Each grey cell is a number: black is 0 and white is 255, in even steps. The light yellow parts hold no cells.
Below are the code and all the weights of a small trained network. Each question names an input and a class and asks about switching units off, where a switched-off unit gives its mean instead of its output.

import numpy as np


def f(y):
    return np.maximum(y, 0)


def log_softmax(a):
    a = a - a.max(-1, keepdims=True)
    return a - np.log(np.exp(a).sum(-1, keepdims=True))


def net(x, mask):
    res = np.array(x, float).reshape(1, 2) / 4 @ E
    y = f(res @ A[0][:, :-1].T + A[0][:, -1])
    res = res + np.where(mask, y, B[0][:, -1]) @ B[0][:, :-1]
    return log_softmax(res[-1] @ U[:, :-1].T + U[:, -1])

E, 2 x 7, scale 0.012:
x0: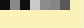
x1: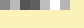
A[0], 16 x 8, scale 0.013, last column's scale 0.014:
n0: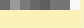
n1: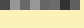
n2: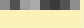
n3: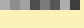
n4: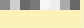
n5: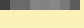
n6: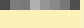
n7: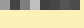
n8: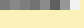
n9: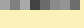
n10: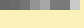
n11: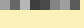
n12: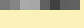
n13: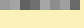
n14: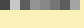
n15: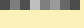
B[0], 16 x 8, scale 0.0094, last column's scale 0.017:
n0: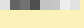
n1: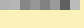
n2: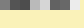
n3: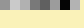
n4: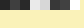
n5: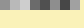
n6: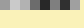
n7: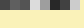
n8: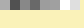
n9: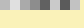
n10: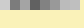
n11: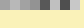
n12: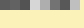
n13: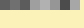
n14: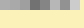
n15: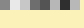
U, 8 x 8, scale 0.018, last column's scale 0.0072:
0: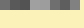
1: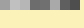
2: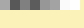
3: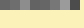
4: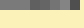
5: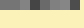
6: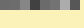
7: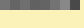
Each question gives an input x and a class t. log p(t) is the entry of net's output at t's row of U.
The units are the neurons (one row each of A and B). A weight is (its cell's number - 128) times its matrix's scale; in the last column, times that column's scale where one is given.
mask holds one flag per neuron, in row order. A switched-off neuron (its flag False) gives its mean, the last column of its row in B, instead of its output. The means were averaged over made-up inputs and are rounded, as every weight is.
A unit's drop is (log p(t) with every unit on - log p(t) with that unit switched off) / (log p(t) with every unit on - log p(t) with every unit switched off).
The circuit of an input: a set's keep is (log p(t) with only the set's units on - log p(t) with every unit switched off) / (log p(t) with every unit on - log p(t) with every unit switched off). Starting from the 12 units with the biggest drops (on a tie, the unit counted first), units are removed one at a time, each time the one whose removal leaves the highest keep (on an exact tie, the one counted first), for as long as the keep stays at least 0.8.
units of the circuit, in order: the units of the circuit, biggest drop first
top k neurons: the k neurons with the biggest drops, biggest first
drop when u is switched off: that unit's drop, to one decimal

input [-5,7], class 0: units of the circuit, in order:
(n4)
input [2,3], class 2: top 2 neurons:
(n7, n2)
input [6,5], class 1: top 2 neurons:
(n15, n14)
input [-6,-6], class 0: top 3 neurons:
(n2, n7, n12)
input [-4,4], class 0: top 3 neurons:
(n4, n15, n14)
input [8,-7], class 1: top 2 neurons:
(n15, n4)
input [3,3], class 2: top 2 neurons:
(n7, n2)
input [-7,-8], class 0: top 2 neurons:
(n2, n7)
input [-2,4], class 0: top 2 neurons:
(n4, n14)
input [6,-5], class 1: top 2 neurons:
(n4, n15)
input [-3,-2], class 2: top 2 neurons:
(n4, n15)
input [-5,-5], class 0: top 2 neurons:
(n2, n7)
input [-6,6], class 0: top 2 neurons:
(n4, n15)
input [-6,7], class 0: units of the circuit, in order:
(n4)
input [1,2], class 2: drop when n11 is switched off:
0.0
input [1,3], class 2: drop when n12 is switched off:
0.1
